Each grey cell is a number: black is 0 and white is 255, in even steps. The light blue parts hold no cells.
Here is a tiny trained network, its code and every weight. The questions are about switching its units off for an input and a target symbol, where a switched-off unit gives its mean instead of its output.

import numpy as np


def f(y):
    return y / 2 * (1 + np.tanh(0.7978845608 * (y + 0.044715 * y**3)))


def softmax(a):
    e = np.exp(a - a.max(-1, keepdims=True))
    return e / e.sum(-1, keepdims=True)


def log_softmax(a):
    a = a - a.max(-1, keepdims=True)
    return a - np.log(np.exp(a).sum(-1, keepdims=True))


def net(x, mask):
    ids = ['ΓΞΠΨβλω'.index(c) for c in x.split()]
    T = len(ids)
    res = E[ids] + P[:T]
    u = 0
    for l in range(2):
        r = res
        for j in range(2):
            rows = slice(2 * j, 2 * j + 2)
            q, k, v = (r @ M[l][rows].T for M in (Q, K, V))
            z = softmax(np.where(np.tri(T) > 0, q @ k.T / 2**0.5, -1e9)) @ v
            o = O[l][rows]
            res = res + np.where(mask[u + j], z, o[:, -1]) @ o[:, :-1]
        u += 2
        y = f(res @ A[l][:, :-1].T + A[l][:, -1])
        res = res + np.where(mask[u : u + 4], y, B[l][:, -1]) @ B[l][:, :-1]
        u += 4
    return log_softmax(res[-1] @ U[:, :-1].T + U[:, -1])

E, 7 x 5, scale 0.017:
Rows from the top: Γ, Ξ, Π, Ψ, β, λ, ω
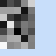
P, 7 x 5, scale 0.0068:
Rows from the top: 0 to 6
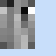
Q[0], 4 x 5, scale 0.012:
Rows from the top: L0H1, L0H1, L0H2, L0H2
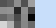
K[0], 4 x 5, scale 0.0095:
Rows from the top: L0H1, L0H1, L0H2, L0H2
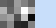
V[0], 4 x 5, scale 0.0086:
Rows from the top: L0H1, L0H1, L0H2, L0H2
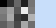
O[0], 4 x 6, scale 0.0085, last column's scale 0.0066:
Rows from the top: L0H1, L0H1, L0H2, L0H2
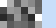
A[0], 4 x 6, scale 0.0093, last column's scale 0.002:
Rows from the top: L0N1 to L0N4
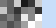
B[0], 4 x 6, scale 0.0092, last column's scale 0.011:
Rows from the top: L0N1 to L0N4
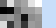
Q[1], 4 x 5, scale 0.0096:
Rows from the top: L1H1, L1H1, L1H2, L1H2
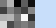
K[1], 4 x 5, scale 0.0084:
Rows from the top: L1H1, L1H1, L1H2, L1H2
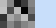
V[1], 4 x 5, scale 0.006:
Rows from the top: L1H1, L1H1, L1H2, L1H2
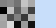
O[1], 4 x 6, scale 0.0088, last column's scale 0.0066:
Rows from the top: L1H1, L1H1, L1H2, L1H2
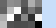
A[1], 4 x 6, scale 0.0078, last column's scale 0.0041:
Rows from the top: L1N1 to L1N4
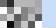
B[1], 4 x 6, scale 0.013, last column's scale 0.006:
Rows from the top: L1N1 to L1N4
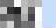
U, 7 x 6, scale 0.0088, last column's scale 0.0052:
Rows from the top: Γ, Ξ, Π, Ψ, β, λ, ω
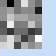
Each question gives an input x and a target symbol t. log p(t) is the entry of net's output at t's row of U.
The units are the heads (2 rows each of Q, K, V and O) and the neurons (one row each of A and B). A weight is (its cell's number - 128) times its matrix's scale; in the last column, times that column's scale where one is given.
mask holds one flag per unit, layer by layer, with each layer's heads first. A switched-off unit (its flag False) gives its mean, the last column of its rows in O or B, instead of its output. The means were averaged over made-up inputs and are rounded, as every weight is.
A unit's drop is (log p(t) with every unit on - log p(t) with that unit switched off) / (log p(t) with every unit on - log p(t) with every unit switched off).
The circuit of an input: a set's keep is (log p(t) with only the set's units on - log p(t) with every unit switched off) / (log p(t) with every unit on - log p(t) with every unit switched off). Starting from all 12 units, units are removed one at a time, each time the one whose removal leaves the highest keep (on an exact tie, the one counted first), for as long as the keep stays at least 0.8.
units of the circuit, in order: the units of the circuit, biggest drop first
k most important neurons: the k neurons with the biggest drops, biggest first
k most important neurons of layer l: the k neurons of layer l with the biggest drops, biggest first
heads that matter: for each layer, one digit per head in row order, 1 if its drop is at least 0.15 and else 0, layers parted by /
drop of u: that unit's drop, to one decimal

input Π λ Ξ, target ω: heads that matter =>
10 / 00
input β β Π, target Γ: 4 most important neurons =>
[L0N2 L1N1 L0N4 L0N3]
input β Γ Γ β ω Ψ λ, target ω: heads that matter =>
10 / 00
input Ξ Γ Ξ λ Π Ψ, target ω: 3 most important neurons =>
[L0N4 L0N1 L1N4]
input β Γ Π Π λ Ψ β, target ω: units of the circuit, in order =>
[L0H1]
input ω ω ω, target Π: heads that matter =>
10 / 01
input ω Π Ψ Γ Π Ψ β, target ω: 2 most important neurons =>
[L0N4 L0N3]
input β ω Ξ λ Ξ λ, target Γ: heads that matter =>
10 / 01
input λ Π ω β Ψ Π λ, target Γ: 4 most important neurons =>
[L1N2 L1N4 L0N2 L0N3]
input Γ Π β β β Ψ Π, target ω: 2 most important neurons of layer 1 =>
[L1N4 L1N3]
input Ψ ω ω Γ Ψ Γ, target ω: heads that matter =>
00 / 01
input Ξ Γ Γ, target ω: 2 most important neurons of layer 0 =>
[L0N4 L0N1]
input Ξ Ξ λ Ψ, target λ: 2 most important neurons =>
[L0N1 L0N3]
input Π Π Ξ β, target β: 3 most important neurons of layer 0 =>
[L0N2 L0N1 L0N3]
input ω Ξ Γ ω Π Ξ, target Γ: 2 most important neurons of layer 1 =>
[L1N2 L1N4]
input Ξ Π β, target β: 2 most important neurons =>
[L0N2 L0N1]
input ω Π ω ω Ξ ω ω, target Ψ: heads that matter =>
11 / 00
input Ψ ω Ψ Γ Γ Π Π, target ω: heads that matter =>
01 / 11
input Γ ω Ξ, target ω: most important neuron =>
[L1N1]
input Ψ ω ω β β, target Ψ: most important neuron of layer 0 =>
[L0N1]
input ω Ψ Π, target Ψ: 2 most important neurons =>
[L0N1 L1N2]
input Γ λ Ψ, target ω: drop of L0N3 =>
0.1
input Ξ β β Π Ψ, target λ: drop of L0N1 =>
0.2
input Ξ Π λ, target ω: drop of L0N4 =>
-0.1
